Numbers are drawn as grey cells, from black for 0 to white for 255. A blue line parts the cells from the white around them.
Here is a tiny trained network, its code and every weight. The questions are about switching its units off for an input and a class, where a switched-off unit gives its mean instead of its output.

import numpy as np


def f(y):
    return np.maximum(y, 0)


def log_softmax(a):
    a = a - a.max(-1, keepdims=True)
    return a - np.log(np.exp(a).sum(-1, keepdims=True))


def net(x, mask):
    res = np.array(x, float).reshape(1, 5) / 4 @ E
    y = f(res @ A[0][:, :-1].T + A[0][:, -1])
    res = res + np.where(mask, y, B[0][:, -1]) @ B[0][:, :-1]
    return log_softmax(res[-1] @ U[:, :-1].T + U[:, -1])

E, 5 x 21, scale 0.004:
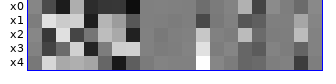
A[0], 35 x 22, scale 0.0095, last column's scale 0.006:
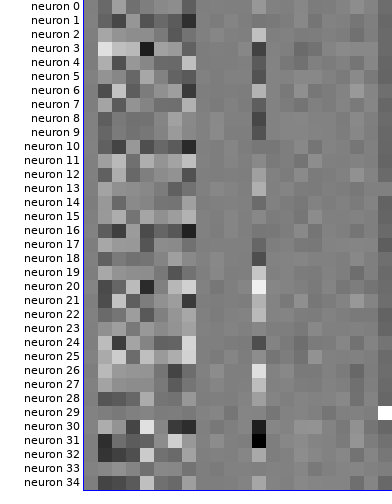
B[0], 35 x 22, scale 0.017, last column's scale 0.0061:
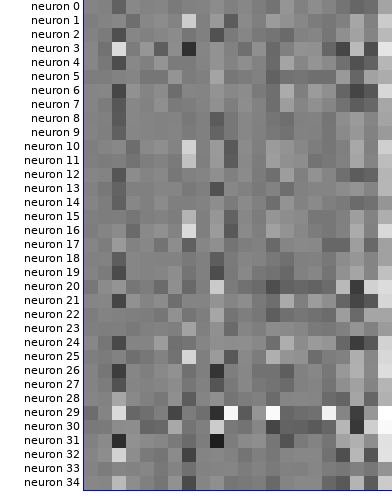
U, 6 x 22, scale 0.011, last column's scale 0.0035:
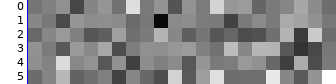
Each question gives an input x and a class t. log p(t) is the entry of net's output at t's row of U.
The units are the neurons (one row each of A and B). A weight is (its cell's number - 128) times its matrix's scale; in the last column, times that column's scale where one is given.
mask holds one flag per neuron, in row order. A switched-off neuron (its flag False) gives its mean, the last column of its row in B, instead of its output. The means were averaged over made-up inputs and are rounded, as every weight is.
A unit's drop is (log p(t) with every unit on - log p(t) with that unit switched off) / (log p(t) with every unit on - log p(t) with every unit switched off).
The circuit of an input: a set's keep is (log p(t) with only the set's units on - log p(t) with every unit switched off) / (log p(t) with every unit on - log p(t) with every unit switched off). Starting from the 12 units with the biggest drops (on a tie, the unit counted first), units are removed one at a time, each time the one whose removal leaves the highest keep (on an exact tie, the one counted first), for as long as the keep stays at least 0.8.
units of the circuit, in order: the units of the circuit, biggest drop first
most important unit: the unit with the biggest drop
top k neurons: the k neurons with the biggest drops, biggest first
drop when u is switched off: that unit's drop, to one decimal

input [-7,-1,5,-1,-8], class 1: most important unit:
neuron 31
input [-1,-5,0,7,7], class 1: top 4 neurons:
(neuron 26; neuron 30; neuron 19; neuron 2)
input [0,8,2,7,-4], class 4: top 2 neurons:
(neuron 3; neuron 30)
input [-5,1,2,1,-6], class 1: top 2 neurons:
(neuron 31; neuron 16)
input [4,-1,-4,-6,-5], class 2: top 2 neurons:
(neuron 30; neuron 26)
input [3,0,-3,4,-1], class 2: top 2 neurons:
(neuron 20; neuron 25)
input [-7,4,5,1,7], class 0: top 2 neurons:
(neuron 25; neuron 11)
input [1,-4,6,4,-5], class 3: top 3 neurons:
(neuron 6; neuron 21; neuron 26)
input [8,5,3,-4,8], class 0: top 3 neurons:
(neuron 16; neuron 10; neuron 1)
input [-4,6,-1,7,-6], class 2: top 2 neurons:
(neuron 20; neuron 26)
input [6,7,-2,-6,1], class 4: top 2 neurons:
(neuron 3; neuron 20)
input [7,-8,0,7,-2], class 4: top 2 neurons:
(neuron 32; neuron 34)
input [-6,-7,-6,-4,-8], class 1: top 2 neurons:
(neuron 31; neuron 3)
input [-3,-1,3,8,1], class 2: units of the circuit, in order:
(neuron 20)
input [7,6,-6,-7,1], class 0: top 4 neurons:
(neuron 16; neuron 10; neuron 1; neuron 20)
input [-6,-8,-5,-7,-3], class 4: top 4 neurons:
(neuron 32; neuron 34; neuron 20; neuron 28)
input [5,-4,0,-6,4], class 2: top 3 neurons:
(neuron 30; neuron 25; neuron 5)
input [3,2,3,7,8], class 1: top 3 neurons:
(neuron 26; neuron 30; neuron 19)
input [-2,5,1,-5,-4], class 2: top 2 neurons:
(neuron 30; neuron 32)
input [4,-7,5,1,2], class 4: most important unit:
neuron 32
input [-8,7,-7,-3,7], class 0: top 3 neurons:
(neuron 25; neuron 11; neuron 15)
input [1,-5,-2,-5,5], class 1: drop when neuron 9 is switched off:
-0.1
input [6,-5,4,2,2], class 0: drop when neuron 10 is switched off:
0.2
